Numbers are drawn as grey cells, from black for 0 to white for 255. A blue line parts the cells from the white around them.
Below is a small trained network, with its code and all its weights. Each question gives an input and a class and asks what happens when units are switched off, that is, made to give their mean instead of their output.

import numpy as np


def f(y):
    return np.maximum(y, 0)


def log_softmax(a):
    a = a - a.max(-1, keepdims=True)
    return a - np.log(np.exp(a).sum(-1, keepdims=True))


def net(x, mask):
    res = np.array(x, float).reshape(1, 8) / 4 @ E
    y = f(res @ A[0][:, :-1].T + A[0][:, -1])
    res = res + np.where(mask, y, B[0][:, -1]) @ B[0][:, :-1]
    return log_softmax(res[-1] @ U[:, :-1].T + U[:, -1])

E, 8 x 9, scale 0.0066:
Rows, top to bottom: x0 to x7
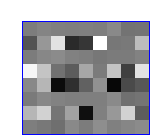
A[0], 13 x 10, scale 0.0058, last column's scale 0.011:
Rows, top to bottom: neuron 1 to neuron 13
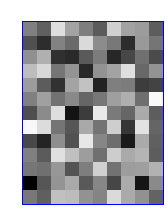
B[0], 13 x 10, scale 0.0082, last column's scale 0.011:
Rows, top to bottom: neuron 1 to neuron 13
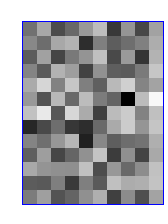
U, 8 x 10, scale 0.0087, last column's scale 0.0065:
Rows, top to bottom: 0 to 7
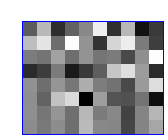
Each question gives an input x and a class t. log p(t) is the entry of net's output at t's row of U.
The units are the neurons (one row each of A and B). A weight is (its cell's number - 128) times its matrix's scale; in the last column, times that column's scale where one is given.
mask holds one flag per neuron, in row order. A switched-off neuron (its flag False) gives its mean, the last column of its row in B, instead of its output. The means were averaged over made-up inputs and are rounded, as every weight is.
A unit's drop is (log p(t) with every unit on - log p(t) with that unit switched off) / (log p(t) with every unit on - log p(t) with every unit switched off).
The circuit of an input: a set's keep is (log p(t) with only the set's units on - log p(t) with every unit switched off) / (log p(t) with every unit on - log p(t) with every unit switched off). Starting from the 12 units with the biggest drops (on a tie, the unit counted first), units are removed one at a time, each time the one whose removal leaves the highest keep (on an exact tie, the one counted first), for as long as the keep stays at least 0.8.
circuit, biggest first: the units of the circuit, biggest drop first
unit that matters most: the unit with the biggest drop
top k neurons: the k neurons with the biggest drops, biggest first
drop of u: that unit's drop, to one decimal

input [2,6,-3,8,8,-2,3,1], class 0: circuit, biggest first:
(neuron 3)
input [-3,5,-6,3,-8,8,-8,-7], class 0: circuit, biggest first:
(neuron 10; neuron 1)
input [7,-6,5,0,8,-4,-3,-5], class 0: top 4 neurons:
(neuron 3; neuron 7; neuron 11; neuron 6)
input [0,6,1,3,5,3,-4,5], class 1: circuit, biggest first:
(neuron 7; neuron 6)
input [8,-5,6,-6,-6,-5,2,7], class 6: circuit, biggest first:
(neuron 6; neuron 7)
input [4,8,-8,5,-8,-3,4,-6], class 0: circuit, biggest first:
(neuron 10; neuron 1)
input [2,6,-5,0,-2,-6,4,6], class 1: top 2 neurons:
(neuron 7; neuron 11)
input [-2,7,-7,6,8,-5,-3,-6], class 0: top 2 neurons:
(neuron 3; neuron 6)
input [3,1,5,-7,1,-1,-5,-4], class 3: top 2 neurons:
(neuron 12; neuron 6)
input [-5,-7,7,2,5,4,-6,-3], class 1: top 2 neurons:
(neuron 5; neuron 6)
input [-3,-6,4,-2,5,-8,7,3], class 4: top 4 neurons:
(neuron 6; neuron 7; neuron 9; neuron 2)
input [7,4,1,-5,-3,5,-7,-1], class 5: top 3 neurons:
(neuron 9; neuron 2; neuron 8)
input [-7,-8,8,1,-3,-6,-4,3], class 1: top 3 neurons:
(neuron 5; neuron 4; neuron 6)
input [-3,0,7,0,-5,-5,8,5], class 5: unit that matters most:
neuron 4
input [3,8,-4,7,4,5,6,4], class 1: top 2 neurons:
(neuron 7; neuron 11)
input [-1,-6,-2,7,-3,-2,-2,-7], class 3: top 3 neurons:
(neuron 8; neuron 7; neuron 11)
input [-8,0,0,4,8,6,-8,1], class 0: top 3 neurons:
(neuron 3; neuron 6; neuron 4)
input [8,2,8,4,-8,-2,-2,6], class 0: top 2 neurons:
(neuron 10; neuron 1)
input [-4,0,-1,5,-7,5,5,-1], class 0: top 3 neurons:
(neuron 10; neuron 1; neuron 13)
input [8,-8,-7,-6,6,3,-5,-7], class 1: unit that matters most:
neuron 5
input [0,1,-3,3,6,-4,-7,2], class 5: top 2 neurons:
(neuron 9; neuron 2)
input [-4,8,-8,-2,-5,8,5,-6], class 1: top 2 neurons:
(neuron 7; neuron 11)
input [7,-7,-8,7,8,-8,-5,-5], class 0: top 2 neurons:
(neuron 3; neuron 7)
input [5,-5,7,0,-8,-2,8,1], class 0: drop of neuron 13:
0.2
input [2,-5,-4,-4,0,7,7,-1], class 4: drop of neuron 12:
0.1
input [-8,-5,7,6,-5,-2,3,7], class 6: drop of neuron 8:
-0.2
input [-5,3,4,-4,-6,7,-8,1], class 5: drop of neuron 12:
-0.1
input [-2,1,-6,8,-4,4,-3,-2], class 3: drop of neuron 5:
0.0
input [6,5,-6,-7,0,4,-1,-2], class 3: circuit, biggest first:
(neuron 12)
